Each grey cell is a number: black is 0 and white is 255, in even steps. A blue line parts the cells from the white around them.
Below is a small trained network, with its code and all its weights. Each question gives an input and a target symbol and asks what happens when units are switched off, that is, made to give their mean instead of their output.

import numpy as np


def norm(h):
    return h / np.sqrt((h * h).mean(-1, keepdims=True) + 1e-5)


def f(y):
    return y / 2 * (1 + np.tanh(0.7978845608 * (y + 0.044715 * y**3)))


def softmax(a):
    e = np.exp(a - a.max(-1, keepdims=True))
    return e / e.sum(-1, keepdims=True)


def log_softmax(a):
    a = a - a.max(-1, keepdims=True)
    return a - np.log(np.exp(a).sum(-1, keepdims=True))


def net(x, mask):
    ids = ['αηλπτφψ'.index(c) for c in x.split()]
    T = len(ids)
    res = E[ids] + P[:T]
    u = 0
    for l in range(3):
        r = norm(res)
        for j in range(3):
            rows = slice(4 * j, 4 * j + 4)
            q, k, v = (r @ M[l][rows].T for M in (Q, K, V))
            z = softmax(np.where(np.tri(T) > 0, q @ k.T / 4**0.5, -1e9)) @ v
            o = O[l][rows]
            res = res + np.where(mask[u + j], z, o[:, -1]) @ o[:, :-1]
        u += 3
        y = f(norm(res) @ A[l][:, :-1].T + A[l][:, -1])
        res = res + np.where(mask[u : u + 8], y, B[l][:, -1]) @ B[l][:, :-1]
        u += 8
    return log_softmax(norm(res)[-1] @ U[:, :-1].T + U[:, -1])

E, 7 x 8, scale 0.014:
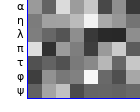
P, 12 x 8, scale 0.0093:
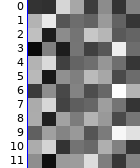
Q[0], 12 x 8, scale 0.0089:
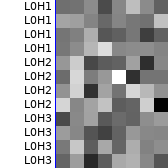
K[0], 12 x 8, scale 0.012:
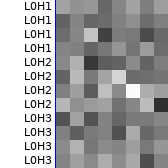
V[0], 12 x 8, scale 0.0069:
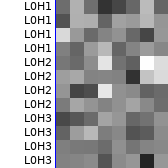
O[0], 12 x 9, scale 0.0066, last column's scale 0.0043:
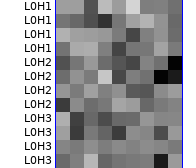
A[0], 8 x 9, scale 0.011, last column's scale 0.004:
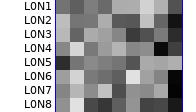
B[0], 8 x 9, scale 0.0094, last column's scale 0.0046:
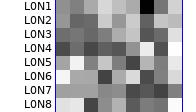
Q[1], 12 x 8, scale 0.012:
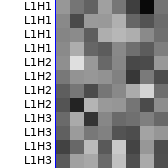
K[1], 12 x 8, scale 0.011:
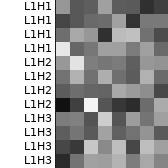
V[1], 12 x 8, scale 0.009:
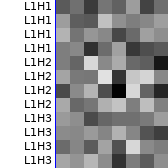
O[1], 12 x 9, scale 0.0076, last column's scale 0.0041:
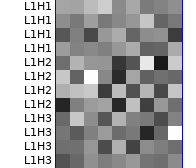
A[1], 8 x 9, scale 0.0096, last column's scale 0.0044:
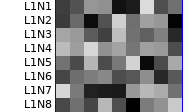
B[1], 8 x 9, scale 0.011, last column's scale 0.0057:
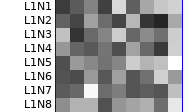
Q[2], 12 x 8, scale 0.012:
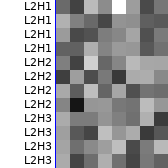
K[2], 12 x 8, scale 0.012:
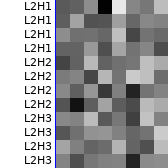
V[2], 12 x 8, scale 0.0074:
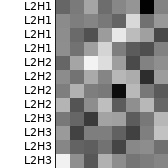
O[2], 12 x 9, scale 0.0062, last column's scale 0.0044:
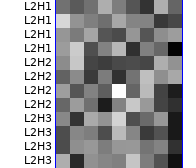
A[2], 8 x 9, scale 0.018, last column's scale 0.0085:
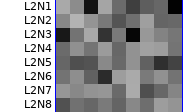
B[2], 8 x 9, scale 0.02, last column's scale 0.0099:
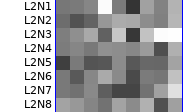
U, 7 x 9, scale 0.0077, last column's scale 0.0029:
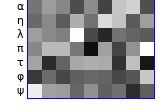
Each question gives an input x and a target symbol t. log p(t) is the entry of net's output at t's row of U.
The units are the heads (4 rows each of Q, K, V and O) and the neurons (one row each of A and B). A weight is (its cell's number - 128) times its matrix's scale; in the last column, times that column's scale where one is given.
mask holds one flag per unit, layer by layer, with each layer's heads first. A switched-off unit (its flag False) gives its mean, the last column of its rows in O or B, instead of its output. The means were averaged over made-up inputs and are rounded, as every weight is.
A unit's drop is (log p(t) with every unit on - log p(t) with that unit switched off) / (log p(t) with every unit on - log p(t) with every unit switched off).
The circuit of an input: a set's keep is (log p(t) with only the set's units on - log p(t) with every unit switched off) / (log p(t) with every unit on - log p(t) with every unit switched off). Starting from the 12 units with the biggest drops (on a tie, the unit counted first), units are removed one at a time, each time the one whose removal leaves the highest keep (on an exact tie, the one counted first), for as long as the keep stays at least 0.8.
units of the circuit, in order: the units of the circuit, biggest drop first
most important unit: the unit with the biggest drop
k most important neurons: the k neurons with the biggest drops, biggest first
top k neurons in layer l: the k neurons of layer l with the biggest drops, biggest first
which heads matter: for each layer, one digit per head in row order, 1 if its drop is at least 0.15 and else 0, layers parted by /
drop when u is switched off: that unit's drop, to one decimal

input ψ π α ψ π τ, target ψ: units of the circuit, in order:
[L1H2 L2N3 L0N1]
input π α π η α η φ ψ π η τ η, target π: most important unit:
L1H2
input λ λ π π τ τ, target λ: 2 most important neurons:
[L0N3 L2N1]
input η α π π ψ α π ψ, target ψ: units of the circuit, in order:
[L0N6 L2N3]
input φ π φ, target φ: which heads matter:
000 / 010 / 000
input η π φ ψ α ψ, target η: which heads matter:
010 / 000 / 000
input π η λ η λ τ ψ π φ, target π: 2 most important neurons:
[L0N5 L2N3]
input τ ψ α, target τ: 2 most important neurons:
[L0N5 L2N3]
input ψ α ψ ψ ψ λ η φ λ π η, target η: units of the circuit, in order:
[L2N3 L0N4]
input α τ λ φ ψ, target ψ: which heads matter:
010 / 000 / 000
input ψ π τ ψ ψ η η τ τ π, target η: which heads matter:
011 / 000 / 000
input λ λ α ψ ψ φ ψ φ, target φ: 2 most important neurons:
[L1N2 L0N4]
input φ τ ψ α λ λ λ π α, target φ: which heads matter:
001 / 010 / 000
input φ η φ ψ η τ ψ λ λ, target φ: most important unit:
L1H2
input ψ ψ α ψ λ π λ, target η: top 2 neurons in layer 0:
[L0N4 L0N1]
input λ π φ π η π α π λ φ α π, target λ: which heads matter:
101 / 010 / 010
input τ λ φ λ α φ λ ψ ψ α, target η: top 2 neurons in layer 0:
[L0N2 L0N4]
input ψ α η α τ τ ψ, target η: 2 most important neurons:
[L0N4 L0N8]
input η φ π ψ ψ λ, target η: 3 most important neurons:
[L0N5 L1N5 L2N3]
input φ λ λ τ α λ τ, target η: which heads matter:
010 / 110 / 000
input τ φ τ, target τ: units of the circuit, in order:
[L2N3]
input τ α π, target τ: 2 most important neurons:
[L0N5 L2N3]
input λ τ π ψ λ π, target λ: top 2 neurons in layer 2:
[L2N1 L2N3]
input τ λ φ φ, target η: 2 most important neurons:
[L0N5 L1N8]
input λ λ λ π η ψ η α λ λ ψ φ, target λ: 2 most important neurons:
[L0N8 L2N1]
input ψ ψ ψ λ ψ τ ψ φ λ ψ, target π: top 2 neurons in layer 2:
[L2N3 L2N7]
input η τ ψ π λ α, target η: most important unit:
L0N5
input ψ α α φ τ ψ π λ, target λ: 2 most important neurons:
[L0N8 L2N1]
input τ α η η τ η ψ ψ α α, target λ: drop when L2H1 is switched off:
0.2
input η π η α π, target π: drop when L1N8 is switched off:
0.0
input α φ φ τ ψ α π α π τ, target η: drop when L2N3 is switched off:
0.2
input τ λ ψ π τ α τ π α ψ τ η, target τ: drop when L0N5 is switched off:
0.1
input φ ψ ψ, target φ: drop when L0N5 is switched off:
0.2
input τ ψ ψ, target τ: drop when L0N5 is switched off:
0.1
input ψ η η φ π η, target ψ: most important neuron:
[L2N3]
